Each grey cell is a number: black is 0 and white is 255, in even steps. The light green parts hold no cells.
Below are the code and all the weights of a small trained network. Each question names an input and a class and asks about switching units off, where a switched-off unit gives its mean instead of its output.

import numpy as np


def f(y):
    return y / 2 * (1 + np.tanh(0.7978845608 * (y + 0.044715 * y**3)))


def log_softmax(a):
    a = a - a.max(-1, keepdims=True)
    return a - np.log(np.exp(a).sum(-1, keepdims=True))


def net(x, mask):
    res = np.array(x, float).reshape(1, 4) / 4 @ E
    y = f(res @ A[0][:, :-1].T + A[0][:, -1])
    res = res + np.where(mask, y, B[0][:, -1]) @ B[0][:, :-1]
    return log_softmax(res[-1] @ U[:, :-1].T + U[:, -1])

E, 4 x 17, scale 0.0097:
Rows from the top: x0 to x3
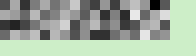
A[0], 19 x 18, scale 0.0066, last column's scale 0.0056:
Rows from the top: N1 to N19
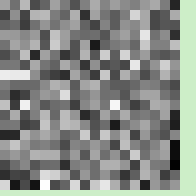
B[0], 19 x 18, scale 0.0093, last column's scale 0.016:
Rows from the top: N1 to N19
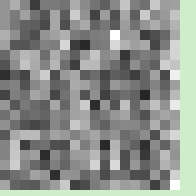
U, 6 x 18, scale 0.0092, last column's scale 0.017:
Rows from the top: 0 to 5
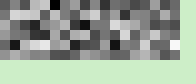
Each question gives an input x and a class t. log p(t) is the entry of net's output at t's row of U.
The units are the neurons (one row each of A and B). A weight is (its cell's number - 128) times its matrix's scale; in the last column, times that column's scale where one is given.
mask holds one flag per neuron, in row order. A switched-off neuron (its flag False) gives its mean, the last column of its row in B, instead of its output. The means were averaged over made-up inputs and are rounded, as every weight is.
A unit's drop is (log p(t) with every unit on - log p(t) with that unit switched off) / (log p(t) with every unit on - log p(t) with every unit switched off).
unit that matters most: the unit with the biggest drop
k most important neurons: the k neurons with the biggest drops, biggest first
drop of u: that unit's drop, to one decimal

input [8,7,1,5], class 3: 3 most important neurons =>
(N2 N13 N6)
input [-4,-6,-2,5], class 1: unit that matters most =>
N19
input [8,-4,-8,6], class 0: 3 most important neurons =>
(N8 N11 N15)
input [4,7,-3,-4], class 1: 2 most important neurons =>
(N7 N16)
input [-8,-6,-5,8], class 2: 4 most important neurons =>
(N5 N4 N2 N3)
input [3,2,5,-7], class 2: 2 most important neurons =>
(N19 N8)
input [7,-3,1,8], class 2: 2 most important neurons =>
(N5 N4)
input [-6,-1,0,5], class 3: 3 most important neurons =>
(N11 N19 N1)
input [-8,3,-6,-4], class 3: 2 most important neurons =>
(N11 N18)
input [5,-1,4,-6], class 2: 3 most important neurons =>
(N19 N11 N8)
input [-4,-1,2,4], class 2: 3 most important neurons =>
(N5 N2 N3)
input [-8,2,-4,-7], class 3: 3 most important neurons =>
(N11 N5 N4)
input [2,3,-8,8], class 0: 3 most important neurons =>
(N8 N19 N15)
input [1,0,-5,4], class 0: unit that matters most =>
N8
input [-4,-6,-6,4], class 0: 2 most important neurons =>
(N8 N7)
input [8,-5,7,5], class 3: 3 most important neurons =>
(N3 N2 N8)
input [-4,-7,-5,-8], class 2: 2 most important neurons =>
(N19 N7)
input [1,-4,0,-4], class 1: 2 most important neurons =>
(N5 N6)
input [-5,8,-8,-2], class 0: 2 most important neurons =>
(N8 N6)
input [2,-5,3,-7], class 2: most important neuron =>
(N19)
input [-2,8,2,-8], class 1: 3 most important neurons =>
(N7 N16 N5)
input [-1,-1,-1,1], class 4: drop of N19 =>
0.2
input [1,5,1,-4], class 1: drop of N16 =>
0.1
